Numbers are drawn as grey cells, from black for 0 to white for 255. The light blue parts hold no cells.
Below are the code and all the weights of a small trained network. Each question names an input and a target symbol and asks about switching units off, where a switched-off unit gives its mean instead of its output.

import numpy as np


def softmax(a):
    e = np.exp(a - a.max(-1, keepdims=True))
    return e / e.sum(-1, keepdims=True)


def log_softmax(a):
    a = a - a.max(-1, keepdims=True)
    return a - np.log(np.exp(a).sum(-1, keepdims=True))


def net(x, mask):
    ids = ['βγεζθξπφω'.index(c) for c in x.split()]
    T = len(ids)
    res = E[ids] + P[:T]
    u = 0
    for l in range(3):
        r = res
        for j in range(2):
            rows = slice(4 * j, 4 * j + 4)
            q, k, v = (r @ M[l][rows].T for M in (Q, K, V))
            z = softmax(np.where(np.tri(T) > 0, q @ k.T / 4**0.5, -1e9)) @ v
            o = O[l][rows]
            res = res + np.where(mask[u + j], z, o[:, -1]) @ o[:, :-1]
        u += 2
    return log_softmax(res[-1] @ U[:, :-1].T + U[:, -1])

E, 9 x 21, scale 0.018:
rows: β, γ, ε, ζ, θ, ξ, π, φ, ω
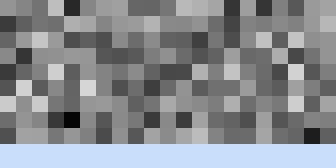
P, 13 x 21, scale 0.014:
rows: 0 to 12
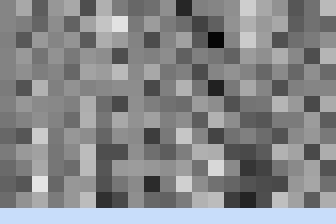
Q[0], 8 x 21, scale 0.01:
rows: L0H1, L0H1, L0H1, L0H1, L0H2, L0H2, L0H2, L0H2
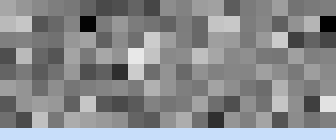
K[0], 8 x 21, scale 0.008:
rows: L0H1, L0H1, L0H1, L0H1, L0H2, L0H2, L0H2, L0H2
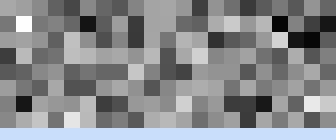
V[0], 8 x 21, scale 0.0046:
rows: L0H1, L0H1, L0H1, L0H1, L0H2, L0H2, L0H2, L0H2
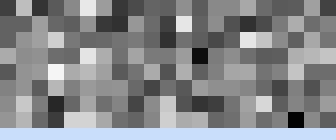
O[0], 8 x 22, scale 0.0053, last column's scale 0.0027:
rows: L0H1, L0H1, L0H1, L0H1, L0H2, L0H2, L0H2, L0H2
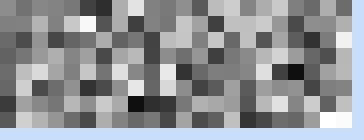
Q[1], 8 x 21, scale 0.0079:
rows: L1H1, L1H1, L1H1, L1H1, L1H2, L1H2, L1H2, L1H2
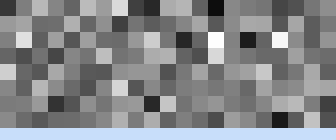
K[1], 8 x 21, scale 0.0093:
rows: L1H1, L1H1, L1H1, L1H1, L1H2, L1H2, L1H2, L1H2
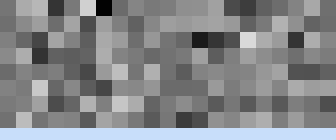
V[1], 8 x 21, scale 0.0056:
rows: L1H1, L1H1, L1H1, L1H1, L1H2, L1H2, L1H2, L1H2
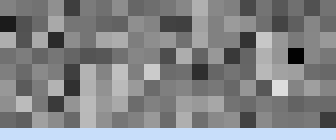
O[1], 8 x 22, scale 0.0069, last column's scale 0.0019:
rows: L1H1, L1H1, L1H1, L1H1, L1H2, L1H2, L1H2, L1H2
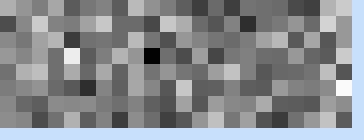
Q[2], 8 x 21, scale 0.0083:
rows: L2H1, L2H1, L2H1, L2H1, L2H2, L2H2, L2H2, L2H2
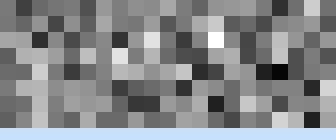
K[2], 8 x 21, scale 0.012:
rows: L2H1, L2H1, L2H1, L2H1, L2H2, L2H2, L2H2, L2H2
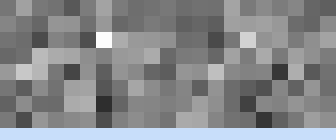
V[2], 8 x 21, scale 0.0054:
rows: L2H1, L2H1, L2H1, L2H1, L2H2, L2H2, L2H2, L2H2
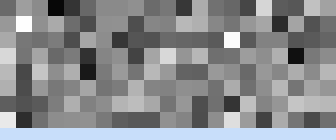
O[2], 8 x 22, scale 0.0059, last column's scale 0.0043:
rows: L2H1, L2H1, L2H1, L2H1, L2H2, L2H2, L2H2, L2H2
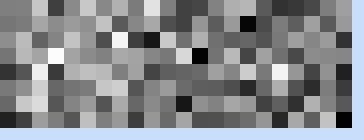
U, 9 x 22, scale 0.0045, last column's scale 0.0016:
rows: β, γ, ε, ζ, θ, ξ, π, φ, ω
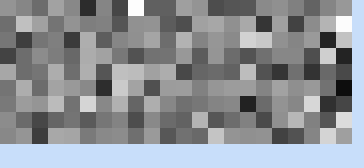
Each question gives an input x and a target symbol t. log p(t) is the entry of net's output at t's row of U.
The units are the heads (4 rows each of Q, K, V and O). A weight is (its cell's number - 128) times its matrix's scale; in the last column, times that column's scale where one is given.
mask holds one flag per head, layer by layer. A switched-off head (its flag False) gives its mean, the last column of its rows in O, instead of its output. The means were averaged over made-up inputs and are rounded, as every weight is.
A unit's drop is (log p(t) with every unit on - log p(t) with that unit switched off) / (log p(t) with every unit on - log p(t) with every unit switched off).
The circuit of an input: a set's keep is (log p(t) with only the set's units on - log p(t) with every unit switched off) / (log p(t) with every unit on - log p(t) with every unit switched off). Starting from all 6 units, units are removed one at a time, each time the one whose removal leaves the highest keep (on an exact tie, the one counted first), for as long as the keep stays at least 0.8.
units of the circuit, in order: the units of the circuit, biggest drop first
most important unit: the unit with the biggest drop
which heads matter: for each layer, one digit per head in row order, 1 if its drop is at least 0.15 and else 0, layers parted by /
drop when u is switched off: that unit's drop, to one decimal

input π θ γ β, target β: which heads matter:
01 / 01 / 10
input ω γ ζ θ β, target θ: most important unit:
L0H2
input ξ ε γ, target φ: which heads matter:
00 / 10 / 10
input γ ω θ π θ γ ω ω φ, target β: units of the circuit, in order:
L2H2, L1H1
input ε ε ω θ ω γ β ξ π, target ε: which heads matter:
00 / 10 / 00
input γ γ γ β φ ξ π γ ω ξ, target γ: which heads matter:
00 / 00 / 01
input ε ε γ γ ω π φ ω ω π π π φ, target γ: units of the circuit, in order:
L2H2, L1H2
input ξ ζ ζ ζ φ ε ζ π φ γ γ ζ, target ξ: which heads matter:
10 / 00 / 10
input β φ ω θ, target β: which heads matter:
01 / 00 / 10
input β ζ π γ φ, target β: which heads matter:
00 / 11 / 01
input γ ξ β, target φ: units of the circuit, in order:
L2H1, L1H1
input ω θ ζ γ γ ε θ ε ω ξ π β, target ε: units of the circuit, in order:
L1H1, L0H1
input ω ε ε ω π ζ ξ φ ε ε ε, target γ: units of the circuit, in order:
L1H2, L2H2
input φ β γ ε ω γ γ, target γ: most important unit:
L2H2
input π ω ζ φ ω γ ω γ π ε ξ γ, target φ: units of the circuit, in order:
L2H1, L1H2
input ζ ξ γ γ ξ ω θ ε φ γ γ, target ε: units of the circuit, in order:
L0H1, L2H1
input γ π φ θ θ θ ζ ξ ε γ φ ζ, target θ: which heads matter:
00 / 00 / 10
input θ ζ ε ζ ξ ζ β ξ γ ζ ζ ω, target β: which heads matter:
00 / 10 / 11
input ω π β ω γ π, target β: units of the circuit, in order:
L2H1, L2H2
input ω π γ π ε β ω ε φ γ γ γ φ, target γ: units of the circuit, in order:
L2H2
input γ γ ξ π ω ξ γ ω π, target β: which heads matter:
00 / 10 / 01
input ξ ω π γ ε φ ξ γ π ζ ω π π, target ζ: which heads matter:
00 / 00 / 01
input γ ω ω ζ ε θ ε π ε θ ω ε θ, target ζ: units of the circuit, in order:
L2H2, L1H2
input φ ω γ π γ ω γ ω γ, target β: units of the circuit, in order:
L2H2, L1H1
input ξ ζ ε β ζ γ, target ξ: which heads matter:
00 / 00 / 10
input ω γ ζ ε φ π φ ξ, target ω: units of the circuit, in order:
L1H2, L2H2
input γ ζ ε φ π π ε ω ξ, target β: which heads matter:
00 / 10 / 01
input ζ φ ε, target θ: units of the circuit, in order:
L2H1
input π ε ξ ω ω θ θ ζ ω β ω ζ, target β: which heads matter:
00 / 10 / 11
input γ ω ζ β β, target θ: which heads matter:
01 / 10 / 00
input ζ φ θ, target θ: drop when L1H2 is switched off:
0.0
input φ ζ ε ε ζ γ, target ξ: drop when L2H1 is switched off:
0.9
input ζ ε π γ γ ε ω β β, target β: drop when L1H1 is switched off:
0.3
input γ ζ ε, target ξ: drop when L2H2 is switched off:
0.1
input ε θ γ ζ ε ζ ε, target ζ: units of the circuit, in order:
L2H2
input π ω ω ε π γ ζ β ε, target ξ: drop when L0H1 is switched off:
0.1
